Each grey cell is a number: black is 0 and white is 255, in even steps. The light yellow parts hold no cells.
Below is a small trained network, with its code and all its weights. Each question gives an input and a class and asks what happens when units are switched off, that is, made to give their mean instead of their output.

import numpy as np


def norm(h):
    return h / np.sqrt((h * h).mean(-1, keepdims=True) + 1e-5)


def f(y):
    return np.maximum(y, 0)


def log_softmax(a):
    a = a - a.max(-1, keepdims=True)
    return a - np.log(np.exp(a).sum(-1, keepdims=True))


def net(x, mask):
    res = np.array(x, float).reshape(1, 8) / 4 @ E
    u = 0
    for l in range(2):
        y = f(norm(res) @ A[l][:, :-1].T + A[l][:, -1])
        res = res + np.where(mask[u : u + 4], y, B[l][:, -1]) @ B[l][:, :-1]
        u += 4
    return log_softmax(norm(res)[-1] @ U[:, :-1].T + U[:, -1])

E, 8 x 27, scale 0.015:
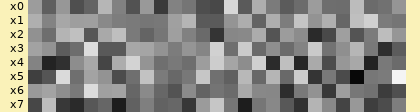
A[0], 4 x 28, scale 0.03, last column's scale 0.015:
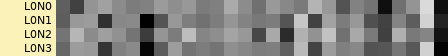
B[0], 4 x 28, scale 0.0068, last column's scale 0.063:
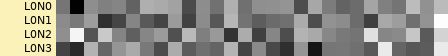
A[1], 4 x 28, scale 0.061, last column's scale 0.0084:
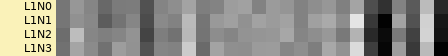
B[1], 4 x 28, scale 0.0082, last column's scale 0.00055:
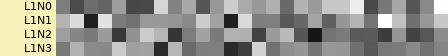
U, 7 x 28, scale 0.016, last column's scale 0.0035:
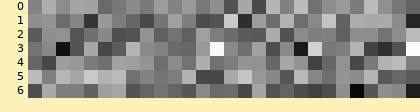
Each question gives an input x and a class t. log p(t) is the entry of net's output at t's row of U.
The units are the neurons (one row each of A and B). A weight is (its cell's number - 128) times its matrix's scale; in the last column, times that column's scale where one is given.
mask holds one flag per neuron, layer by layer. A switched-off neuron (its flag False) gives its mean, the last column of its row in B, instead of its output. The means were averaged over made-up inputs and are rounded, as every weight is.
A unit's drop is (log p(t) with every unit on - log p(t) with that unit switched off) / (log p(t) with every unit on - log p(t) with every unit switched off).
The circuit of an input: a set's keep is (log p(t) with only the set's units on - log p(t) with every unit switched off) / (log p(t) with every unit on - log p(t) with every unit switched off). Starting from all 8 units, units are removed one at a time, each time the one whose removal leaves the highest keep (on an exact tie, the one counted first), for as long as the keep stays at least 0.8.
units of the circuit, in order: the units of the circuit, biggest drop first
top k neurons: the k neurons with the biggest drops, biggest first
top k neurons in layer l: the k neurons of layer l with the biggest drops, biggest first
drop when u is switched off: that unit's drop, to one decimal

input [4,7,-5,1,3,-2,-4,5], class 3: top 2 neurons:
(L0N1 L0N3)
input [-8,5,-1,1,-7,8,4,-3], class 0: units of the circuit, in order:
(L0N2)
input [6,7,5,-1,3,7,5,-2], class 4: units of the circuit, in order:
(L0N0 L0N3)
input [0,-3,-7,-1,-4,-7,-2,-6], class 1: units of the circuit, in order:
(L0N2 L0N3 L0N1)
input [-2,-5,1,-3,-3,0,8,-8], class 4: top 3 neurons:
(L0N0 L0N3 L0N2)
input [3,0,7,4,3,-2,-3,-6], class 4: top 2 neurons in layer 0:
(L0N3 L0N2)
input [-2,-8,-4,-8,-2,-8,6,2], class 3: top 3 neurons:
(L0N1 L0N3 L0N0)
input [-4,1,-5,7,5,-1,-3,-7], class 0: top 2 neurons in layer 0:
(L0N3 L0N0)
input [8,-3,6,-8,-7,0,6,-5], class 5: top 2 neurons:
(L0N1 L0N0)
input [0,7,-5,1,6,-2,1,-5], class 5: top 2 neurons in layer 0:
(L0N2 L0N1)
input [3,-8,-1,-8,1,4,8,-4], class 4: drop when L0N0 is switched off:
0.2
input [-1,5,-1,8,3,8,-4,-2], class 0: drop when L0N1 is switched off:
-0.1
